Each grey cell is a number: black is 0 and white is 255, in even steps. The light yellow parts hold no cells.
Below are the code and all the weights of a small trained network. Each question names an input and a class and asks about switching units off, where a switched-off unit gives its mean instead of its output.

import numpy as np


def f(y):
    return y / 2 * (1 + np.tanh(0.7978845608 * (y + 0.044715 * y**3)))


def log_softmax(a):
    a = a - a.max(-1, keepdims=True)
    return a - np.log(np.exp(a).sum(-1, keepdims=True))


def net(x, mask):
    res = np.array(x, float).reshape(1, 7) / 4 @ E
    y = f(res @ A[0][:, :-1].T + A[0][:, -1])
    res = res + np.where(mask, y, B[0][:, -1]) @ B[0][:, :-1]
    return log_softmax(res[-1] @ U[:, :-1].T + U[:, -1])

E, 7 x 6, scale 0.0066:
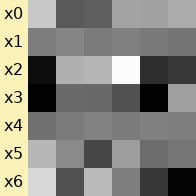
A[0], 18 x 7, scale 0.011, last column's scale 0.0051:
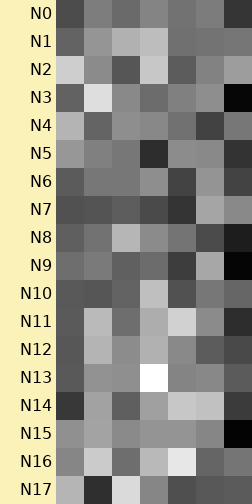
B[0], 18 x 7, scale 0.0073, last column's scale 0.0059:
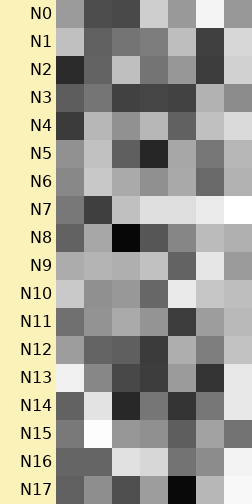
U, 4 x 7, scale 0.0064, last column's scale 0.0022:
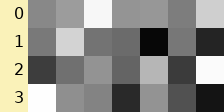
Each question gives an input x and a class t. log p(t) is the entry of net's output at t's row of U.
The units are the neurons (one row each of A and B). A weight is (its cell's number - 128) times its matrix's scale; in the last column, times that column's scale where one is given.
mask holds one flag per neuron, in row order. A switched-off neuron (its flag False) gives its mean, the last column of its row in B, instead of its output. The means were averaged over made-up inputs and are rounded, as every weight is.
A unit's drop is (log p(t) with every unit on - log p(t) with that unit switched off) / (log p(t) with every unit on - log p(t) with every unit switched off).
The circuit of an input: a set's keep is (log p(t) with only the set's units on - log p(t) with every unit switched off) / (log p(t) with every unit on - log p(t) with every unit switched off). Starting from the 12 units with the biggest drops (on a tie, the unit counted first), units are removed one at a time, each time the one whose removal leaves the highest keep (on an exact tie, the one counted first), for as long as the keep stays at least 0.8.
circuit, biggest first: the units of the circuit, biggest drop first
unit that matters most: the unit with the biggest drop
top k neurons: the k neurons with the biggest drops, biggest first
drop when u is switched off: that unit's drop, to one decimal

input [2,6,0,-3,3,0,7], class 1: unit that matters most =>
N17
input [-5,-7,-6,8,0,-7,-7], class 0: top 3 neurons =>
[N7; N9; N17]
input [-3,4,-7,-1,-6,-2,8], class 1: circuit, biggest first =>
[N17; N4]
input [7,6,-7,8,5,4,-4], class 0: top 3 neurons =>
[N7; N9; N13]
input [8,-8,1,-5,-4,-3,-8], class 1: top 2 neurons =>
[N14; N7]
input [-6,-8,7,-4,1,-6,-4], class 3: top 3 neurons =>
[N13; N1; N12]
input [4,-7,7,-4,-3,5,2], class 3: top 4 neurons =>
[N13; N7; N1; N12]
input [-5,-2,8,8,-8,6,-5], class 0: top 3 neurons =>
[N7; N9; N6]
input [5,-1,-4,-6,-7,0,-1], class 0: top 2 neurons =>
[N16; N13]
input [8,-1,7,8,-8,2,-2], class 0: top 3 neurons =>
[N7; N9; N6]
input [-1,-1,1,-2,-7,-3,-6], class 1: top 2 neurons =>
[N14; N7]
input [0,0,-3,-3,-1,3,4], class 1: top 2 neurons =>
[N7; N17]
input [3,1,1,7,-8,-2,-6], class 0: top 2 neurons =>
[N7; N17]
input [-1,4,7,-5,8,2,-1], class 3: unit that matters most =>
N13
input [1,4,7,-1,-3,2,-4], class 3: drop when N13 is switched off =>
0.4
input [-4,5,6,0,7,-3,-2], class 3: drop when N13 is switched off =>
0.2
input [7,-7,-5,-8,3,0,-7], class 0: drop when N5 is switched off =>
0.0
